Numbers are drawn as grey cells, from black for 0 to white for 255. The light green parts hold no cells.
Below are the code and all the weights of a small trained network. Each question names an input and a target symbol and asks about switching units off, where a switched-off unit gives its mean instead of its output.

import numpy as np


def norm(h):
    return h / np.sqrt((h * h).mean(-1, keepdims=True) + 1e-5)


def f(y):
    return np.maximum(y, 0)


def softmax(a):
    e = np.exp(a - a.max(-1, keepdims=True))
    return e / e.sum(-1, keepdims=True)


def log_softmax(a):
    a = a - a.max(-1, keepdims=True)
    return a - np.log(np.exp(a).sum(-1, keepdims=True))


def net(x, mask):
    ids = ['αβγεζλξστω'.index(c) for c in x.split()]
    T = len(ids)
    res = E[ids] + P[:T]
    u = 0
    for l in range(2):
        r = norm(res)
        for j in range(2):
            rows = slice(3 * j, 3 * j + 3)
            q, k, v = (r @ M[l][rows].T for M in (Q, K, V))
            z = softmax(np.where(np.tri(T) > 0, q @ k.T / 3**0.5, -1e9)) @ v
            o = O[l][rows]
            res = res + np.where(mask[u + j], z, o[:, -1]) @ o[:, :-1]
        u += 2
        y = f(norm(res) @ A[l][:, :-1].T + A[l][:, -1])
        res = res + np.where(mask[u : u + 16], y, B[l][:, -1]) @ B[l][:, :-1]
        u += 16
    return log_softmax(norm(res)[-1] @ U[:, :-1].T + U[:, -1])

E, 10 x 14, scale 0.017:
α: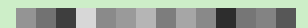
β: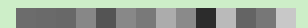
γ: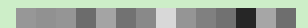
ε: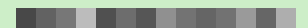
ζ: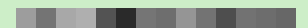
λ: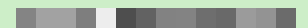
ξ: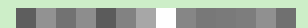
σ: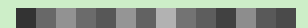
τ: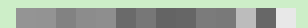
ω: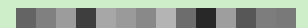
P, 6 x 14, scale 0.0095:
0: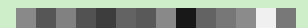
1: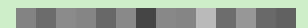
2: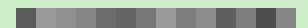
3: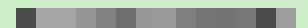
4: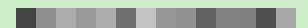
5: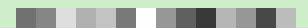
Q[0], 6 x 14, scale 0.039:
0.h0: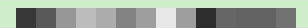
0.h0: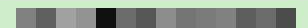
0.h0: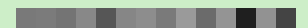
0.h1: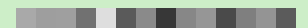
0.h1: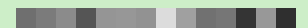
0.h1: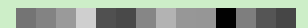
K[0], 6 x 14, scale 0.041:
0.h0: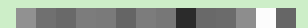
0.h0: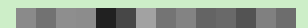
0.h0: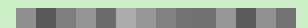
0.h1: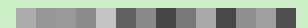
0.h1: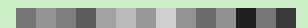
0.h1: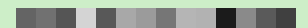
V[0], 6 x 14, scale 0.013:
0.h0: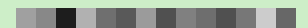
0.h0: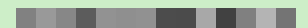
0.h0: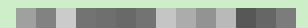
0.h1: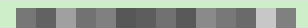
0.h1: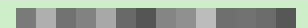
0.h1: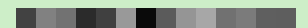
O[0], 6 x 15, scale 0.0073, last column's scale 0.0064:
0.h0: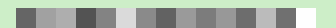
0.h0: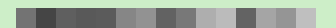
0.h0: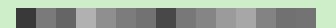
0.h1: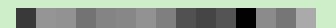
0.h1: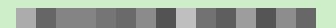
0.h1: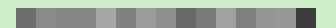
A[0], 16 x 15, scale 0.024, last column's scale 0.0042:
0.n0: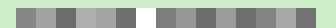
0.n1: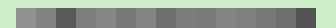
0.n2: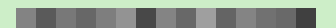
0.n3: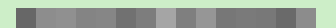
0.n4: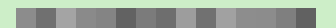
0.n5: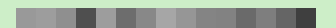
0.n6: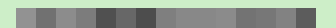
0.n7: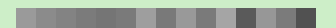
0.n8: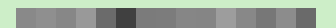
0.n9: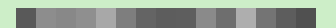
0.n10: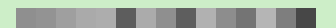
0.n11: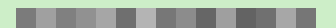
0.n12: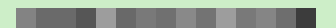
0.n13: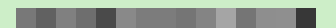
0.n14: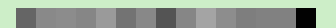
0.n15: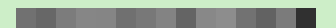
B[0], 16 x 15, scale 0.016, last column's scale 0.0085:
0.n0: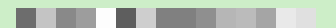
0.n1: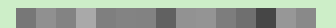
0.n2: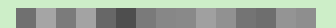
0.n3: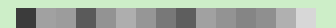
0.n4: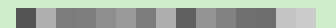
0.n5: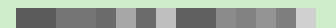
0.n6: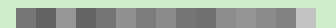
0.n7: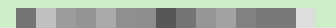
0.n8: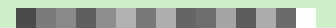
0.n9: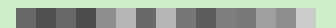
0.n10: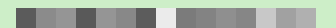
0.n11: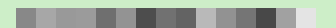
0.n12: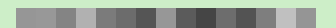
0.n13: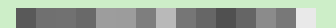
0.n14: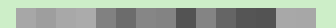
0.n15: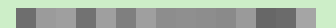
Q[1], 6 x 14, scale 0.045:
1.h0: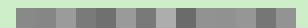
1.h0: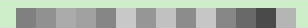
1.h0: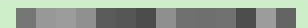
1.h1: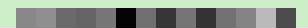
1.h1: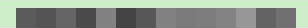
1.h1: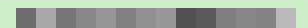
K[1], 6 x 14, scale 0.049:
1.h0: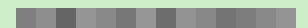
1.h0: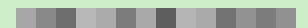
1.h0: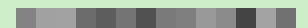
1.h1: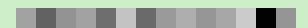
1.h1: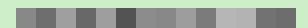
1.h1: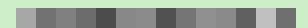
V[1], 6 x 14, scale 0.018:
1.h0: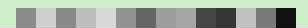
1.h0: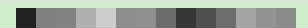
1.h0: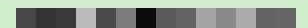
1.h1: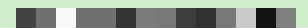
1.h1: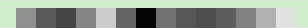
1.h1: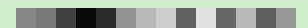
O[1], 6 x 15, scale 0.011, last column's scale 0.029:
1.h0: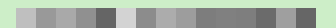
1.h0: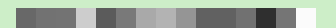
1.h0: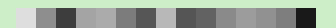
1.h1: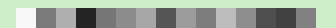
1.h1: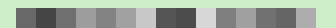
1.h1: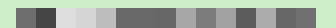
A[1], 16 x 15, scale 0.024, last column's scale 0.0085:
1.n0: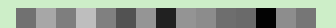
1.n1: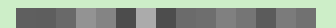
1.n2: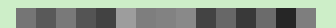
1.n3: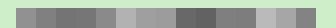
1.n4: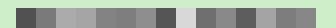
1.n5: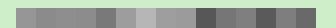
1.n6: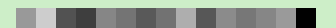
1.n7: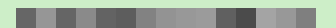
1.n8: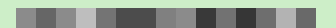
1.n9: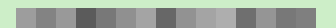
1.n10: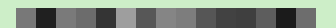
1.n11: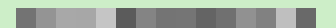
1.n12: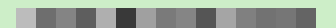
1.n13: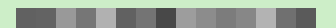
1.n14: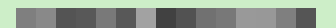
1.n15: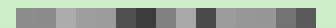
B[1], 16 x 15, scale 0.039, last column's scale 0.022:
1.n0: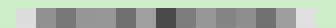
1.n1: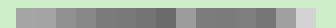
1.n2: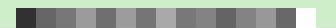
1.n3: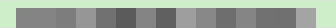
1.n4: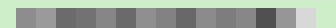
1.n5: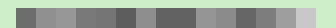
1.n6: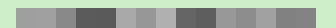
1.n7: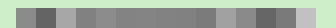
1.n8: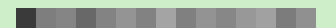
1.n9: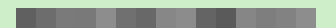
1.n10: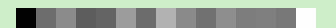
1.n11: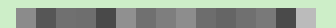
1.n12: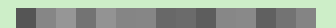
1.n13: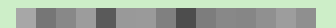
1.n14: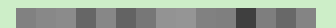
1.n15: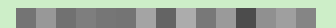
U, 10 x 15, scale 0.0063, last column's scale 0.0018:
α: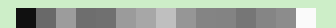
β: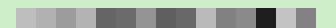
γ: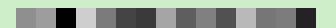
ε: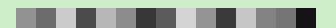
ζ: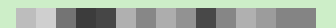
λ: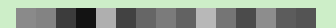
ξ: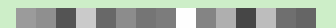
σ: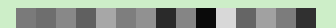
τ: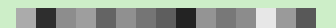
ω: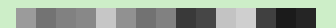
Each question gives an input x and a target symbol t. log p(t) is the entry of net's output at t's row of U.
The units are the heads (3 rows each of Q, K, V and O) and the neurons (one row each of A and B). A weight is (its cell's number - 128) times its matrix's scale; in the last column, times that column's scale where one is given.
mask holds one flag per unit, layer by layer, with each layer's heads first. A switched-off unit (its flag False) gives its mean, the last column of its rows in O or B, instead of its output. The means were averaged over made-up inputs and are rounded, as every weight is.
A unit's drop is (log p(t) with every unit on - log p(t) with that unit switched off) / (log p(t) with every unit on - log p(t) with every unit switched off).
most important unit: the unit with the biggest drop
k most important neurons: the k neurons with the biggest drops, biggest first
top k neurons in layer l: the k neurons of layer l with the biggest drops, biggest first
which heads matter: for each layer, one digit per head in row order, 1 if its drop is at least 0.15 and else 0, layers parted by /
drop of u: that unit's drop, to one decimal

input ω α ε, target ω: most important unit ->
1.h0
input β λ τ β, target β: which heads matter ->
10 / 00
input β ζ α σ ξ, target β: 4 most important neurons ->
(1.n10, 1.n2, 1.n3, 1.n5)
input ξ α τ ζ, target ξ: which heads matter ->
01 / 11
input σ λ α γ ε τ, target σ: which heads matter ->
11 / 11
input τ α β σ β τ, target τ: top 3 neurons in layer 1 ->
(1.n10, 1.n13, 1.n11)
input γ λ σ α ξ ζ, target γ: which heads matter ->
11 / 10
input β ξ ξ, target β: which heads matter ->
00 / 00
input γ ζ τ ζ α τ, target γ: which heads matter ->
11 / 10
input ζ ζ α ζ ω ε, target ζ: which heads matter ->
01 / 11
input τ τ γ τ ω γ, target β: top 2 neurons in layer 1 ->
(1.n10, 1.n2)
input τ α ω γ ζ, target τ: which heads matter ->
10 / 11
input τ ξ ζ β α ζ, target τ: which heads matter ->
11 / 11
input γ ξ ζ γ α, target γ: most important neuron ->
(0.n0)
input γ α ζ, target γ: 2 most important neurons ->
(1.n10, 1.n3)
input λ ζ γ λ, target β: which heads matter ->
11 / 00
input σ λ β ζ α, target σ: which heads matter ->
11 / 11
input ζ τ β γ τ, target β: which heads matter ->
00 / 00
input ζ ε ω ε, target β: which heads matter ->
01 / 00
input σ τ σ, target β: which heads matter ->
10 / 00
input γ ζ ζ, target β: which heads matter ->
01 / 00
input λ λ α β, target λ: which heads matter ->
11 / 10
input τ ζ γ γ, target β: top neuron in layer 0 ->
(0.n7)
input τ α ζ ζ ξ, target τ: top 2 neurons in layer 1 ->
(1.n13, 1.n10)
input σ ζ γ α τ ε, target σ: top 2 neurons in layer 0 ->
(0.n0, 0.n15)
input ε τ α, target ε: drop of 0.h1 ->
0.9
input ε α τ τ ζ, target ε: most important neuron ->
(1.n10)
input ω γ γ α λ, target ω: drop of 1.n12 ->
0.2
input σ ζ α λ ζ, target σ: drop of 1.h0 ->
1.0
